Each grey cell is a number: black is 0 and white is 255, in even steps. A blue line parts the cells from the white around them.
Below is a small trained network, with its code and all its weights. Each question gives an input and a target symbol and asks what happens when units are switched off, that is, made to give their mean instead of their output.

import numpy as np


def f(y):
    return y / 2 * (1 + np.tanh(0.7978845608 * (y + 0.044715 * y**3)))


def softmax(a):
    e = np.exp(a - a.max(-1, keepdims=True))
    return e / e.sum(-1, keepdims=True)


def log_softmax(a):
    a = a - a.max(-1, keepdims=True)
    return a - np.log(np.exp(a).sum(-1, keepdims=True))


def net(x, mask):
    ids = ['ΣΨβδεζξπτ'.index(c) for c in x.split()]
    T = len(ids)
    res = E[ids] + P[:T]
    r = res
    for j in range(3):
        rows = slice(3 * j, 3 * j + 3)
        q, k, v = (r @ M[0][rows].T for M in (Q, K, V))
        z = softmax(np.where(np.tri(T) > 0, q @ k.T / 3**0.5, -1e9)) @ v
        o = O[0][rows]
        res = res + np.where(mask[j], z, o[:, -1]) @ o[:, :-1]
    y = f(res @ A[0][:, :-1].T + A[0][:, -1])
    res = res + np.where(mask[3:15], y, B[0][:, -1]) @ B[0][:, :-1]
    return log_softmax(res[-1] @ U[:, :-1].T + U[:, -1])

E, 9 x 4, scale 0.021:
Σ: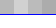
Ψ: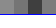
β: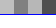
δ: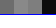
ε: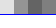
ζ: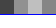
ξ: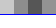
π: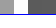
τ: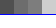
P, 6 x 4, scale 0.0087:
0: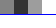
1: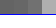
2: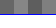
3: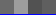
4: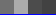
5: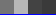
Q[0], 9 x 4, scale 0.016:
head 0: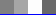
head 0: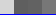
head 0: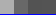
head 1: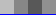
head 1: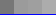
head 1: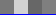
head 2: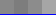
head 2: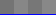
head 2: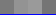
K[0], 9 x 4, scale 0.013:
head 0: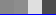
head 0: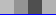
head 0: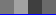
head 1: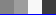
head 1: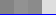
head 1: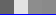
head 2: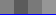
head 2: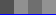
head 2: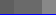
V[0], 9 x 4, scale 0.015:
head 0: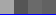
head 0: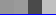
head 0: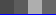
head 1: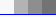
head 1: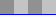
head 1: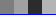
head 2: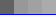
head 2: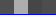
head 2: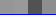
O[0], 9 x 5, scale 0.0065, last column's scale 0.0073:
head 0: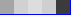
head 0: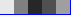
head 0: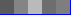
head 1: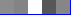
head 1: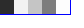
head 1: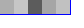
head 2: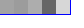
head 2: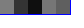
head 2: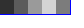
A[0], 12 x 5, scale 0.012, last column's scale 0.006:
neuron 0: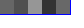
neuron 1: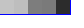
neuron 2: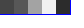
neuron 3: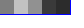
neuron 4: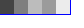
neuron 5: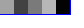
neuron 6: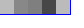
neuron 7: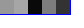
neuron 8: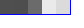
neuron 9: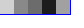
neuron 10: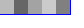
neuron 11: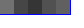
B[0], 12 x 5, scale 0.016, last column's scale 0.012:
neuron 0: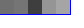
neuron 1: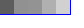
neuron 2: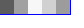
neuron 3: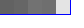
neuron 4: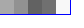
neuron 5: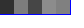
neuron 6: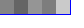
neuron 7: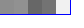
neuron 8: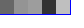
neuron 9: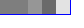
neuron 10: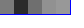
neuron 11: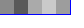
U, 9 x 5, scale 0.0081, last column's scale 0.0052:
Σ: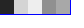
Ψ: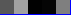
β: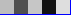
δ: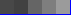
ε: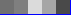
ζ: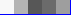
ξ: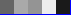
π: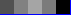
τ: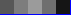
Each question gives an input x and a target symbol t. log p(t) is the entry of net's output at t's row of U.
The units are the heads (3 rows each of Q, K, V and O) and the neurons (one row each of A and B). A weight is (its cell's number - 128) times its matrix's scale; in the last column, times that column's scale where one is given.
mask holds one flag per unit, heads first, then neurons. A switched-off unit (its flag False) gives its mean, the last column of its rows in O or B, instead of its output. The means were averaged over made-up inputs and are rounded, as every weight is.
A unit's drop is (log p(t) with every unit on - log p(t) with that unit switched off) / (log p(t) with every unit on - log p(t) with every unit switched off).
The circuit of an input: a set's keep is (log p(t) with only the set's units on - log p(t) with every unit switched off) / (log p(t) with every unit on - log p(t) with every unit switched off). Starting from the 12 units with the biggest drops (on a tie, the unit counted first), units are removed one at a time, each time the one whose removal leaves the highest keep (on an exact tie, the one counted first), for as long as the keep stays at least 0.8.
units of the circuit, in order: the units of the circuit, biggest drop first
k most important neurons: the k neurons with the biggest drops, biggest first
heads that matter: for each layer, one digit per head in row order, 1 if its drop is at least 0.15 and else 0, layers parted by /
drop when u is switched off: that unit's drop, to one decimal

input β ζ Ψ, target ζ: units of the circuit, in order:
(head 0)
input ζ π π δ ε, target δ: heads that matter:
011
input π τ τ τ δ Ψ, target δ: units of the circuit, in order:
(neuron 11; head 1)
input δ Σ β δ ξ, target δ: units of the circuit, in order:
(head 1; head 2; neuron 11)
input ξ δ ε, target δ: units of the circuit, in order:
(head 1; neuron 5; neuron 11)
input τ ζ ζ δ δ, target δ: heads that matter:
010
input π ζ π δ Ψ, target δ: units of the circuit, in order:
(neuron 11; head 2)
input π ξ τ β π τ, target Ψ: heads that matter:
110
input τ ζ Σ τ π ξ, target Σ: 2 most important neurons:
(neuron 1; neuron 4)
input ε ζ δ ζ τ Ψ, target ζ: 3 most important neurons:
(neuron 11; neuron 7; neuron 3)
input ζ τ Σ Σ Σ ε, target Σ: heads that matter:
010
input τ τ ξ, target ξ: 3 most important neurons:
(neuron 1; neuron 4; neuron 8)
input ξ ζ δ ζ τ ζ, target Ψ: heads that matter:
000
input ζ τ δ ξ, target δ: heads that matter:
010
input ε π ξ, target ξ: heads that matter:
111
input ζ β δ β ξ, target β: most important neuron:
(neuron 9)
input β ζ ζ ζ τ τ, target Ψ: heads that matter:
001
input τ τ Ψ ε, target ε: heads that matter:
110
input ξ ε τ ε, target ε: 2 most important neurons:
(neuron 1; neuron 10)
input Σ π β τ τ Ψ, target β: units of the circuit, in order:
(head 1)
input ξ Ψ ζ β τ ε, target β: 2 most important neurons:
(neuron 9; neuron 6)
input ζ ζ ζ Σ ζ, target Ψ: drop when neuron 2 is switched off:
0.0
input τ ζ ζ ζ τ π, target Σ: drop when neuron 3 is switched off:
-0.1
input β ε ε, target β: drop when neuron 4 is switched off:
-0.1
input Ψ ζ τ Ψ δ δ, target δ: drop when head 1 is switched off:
0.2
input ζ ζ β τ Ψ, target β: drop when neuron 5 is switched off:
0.0
